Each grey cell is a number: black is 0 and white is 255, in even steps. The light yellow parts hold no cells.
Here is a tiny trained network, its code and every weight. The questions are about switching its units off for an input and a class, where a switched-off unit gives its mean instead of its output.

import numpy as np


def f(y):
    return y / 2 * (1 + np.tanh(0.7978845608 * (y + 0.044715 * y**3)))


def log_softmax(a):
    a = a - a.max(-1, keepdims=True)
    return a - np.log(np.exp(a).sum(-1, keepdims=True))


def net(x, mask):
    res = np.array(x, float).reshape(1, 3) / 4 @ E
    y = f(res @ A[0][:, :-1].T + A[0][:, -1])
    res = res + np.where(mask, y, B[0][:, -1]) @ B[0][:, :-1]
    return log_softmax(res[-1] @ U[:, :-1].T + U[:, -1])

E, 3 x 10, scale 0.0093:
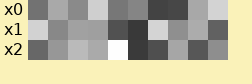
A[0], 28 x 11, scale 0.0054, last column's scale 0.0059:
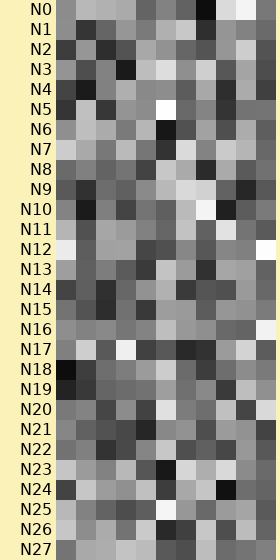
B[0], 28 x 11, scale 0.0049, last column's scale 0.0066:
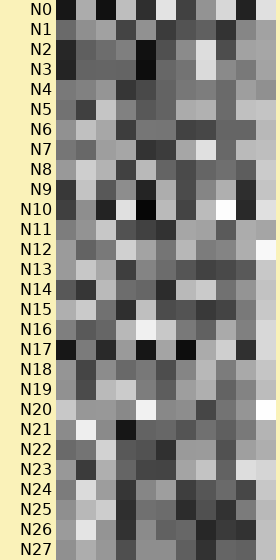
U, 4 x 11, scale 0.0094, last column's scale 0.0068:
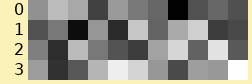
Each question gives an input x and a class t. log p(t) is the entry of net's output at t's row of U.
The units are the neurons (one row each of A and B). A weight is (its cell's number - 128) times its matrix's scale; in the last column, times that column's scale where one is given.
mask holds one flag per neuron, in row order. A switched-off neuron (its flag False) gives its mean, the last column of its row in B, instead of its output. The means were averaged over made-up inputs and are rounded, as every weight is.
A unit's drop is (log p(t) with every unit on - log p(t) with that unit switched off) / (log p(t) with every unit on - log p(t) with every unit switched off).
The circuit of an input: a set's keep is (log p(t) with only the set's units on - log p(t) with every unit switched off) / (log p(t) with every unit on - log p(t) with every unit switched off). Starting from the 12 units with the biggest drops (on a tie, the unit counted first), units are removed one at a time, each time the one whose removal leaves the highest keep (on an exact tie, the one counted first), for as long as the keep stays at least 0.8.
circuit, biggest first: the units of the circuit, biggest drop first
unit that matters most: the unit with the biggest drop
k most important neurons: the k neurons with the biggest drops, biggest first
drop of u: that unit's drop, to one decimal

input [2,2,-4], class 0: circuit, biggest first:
N10
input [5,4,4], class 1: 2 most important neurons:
N0, N17
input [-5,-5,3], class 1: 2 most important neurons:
N10, N23
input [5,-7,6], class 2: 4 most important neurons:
N14, N2, N5, N18
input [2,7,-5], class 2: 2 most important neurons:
N23, N7
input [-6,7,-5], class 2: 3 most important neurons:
N23, N0, N11
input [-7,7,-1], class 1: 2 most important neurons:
N10, N9
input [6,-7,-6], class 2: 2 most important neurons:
N14, N5
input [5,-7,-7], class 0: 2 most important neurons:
N15, N13
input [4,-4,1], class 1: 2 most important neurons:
N17, N0
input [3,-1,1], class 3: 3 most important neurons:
N10, N9, N3
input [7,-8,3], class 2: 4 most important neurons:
N14, N5, N18, N10
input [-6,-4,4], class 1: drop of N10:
0.2
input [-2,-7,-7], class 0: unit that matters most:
N15
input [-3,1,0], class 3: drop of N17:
0.3
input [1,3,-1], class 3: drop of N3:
0.1
